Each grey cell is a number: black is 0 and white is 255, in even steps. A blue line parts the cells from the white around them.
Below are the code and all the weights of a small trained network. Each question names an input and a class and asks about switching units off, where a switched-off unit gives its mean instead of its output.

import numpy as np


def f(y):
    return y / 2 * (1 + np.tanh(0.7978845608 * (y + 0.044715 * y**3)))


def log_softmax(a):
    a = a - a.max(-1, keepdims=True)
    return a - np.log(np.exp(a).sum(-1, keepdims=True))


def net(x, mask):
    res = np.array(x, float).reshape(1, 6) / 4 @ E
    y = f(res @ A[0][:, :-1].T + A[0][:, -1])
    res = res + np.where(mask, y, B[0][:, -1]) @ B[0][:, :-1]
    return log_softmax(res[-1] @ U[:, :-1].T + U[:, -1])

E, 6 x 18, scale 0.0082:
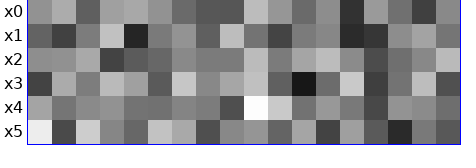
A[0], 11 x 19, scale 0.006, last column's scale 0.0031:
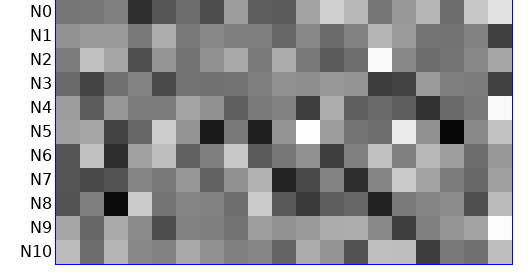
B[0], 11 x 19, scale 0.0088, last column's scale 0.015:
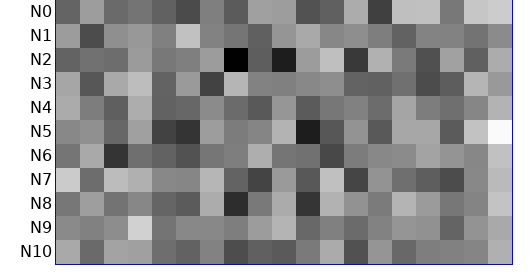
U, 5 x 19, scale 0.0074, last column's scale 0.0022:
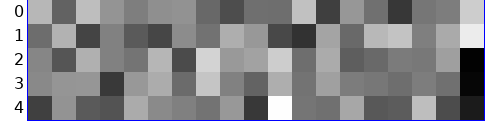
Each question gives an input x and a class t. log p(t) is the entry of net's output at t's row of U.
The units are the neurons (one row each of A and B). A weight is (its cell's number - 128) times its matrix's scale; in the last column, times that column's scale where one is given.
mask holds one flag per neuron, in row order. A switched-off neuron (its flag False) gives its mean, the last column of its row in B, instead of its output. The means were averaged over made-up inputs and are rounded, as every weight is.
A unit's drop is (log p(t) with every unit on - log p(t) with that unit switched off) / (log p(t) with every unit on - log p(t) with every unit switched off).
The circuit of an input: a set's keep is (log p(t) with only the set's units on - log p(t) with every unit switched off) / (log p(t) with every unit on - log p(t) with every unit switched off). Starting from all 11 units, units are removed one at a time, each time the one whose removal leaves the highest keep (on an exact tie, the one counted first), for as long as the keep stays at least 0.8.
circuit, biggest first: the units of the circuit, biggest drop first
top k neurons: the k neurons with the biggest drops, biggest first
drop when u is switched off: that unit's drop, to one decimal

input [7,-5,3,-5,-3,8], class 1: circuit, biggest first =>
(N5)
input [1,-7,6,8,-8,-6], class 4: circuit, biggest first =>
(N2; N5)
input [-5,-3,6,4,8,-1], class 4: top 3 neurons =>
(N5; N2; N7)
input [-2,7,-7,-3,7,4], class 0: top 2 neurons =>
(N5; N0)
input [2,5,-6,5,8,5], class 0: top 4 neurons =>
(N5; N0; N6; N3)
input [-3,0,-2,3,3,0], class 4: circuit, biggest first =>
(N5; N0; N7)
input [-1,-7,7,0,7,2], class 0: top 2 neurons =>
(N2; N6)
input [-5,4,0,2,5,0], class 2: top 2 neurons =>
(N5; N0)
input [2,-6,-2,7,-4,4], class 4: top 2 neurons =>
(N5; N7)
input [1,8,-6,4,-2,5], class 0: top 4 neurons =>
(N5; N0; N7; N6)
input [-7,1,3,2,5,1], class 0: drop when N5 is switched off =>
0.3
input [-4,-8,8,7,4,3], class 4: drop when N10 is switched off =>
0.0
